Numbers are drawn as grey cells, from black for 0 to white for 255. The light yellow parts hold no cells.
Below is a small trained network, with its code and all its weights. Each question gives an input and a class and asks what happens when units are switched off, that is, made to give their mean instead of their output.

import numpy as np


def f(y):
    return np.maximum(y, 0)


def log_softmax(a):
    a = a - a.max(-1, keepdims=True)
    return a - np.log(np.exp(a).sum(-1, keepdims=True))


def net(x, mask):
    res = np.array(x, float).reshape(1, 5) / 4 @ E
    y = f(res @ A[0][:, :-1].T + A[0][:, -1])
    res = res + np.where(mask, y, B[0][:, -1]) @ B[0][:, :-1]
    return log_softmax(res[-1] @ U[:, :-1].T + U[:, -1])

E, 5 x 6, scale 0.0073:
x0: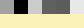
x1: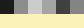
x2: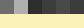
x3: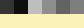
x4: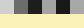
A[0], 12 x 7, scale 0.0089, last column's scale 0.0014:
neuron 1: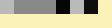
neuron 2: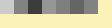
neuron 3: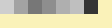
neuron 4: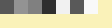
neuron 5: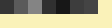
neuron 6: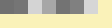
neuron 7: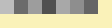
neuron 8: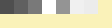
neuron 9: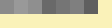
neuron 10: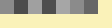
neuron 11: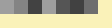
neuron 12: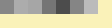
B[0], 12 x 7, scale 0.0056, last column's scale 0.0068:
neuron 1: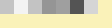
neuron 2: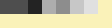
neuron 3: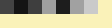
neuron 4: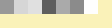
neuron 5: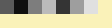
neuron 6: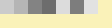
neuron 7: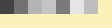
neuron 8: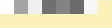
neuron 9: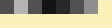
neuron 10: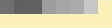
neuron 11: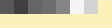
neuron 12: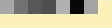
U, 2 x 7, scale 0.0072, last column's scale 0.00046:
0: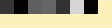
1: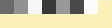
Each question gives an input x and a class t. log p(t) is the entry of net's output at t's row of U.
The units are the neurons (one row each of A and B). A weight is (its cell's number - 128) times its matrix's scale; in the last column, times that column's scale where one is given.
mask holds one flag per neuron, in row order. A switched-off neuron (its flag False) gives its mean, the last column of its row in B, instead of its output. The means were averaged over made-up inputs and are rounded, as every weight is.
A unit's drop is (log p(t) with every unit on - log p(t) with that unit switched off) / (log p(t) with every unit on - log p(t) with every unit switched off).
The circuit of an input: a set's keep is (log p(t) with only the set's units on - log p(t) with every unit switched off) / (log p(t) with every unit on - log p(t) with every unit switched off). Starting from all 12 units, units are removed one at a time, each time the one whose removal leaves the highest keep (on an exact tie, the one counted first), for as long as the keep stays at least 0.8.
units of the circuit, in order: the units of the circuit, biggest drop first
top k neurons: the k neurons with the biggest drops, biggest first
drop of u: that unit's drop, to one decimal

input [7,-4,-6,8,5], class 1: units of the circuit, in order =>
[neuron 8; neuron 1]
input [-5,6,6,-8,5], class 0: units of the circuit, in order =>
[neuron 11]
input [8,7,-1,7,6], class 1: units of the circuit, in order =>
[neuron 1; neuron 8]
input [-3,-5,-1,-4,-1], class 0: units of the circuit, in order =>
[neuron 3; neuron 2]
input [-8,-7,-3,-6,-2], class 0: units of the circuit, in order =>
[neuron 3; neuron 2]
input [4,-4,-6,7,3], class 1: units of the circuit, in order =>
[neuron 8; neuron 2]
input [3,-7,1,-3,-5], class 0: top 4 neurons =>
[neuron 3; neuron 8; neuron 1; neuron 7]
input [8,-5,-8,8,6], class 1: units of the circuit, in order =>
[neuron 8; neuron 1]
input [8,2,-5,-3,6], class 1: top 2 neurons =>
[neuron 1; neuron 8]
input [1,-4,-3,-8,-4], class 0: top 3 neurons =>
[neuron 3; neuron 8; neuron 1]
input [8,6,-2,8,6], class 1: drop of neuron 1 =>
0.2
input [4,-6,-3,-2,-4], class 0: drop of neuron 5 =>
-0.1
